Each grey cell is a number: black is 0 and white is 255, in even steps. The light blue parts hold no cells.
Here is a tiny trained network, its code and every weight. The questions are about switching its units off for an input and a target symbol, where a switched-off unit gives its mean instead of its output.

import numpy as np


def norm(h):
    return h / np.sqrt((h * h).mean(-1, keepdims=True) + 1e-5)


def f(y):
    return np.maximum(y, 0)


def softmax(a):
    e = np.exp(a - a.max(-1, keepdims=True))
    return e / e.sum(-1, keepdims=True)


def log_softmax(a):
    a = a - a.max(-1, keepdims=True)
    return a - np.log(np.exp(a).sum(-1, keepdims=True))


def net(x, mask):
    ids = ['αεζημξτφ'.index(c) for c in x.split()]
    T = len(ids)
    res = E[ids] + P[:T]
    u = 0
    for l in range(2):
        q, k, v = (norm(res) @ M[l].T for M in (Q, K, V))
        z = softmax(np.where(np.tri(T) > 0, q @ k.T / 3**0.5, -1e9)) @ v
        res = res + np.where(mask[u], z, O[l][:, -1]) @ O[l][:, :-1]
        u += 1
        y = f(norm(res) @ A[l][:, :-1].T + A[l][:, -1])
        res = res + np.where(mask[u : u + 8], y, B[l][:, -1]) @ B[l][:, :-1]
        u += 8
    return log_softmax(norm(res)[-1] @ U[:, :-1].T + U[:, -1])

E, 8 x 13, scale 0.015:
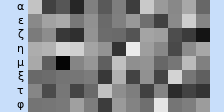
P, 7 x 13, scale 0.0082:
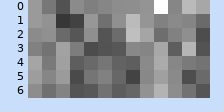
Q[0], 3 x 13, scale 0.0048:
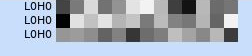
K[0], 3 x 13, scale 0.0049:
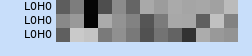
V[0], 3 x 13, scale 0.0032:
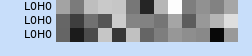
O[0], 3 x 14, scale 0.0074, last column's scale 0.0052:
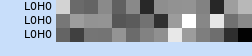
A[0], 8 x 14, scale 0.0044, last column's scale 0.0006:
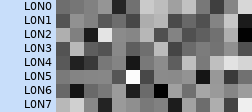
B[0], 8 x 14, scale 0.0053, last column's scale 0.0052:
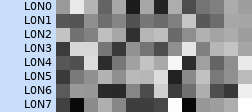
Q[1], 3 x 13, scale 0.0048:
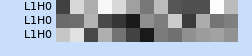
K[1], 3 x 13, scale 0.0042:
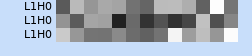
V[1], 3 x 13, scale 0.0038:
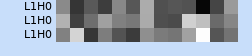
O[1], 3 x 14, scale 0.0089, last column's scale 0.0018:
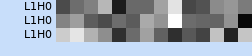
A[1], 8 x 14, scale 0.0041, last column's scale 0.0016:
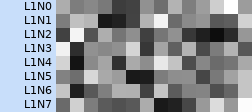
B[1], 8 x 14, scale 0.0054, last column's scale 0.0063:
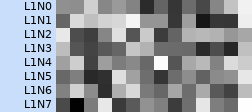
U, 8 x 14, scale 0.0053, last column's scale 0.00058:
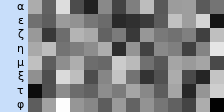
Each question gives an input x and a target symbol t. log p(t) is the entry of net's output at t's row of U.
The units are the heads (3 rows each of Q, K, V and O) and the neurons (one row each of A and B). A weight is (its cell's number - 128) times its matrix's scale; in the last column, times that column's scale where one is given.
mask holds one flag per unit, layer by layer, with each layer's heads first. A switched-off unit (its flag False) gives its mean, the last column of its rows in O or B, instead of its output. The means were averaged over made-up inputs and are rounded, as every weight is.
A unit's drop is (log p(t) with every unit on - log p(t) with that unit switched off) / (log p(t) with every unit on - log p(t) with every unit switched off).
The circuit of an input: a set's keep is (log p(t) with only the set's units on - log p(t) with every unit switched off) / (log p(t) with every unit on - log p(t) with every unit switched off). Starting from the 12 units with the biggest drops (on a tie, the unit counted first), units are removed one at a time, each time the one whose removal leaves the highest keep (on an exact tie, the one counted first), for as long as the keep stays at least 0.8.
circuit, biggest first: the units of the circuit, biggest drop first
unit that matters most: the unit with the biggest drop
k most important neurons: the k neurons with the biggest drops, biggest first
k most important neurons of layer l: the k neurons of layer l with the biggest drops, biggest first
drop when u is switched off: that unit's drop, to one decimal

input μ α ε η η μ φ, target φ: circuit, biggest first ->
(L0N0; L0N4)
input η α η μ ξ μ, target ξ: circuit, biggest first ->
(L1H0; L1N7)
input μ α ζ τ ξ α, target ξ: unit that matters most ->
L0N6
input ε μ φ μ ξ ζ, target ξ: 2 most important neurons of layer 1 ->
(L1N5; L1N7)
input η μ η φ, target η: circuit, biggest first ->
(L0H0; L1N7)
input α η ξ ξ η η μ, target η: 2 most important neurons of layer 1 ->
(L1N4; L1N1)
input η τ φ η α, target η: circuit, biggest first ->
(L0H0; L1N4; L1N7)
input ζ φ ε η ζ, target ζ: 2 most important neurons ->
(L1N2; L0N6)
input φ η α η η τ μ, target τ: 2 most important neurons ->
(L0N4; L0N6)
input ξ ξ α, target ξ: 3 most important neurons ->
(L0N6; L1N1; L1N7)
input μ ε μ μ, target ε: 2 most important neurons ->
(L1N0; L0N7)
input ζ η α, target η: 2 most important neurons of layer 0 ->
(L0N7; L0N6)
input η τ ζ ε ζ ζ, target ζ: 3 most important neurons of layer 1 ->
(L1N2; L1N0; L1N4)
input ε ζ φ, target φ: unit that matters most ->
L0N4
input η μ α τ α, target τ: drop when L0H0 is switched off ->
0.3
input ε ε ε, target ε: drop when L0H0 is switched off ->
0.0
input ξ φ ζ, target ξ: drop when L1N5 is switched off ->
0.2
